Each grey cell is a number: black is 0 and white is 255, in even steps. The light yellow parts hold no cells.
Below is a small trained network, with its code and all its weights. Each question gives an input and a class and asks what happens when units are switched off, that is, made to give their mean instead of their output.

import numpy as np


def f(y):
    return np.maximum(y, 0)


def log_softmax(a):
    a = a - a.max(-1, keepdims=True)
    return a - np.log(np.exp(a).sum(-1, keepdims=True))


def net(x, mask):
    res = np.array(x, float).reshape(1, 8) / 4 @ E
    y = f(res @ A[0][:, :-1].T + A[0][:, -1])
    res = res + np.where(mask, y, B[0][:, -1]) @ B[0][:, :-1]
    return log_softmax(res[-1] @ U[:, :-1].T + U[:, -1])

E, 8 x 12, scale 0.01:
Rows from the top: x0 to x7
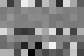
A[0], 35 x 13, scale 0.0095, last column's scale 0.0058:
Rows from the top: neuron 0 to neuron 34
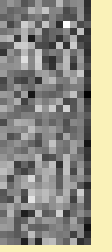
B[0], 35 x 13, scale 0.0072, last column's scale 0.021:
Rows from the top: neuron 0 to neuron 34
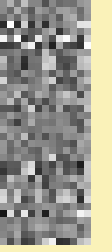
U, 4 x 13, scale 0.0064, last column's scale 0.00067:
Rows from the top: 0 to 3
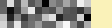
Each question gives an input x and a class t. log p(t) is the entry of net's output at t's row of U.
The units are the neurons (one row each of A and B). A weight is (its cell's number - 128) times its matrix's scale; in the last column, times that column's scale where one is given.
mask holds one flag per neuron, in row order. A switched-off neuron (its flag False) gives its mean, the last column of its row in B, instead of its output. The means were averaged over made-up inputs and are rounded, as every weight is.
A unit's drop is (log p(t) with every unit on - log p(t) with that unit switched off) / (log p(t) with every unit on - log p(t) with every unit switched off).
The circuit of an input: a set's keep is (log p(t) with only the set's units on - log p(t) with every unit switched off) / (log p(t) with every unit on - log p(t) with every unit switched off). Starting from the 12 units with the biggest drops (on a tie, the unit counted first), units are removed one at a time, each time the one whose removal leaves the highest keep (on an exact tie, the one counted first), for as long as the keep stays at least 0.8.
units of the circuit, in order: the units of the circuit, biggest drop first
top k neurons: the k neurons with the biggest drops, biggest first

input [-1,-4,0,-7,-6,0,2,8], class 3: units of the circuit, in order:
neuron 5
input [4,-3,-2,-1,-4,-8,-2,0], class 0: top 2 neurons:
neuron 3; neuron 23
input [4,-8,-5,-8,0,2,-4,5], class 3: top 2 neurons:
neuron 5; neuron 30
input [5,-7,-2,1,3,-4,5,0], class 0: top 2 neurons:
neuron 3; neuron 8
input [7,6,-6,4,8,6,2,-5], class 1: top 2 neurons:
neuron 24; neuron 15
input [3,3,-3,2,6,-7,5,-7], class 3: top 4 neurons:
neuron 28; neuron 27; neuron 6; neuron 25
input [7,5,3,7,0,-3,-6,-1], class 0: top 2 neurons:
neuron 3; neuron 25
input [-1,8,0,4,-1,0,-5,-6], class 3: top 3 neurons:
neuron 28; neuron 34; neuron 27
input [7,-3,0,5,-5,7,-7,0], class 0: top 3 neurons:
neuron 3; neuron 25; neuron 34
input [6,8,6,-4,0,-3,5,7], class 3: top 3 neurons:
neuron 5; neuron 30; neuron 13
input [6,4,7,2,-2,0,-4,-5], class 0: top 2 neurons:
neuron 3; neuron 5
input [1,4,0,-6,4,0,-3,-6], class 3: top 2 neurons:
neuron 28; neuron 6
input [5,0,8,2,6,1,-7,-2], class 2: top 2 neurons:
neuron 8; neuron 9
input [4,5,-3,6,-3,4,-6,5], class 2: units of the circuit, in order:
neuron 8
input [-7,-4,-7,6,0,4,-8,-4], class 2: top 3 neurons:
neuron 9; neuron 8; neuron 3
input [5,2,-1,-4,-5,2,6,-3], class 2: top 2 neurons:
neuron 34; neuron 30
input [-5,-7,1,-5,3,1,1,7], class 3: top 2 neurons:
neuron 5; neuron 3
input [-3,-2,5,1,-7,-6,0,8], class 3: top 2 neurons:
neuron 5; neuron 13
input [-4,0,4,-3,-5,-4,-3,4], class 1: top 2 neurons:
neuron 6; neuron 3
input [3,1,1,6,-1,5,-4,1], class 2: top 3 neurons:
neuron 30; neuron 8; neuron 9
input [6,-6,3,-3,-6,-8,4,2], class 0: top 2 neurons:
neuron 3; neuron 23
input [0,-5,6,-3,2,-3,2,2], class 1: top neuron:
neuron 28
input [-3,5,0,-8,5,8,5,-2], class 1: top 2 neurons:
neuron 24; neuron 23
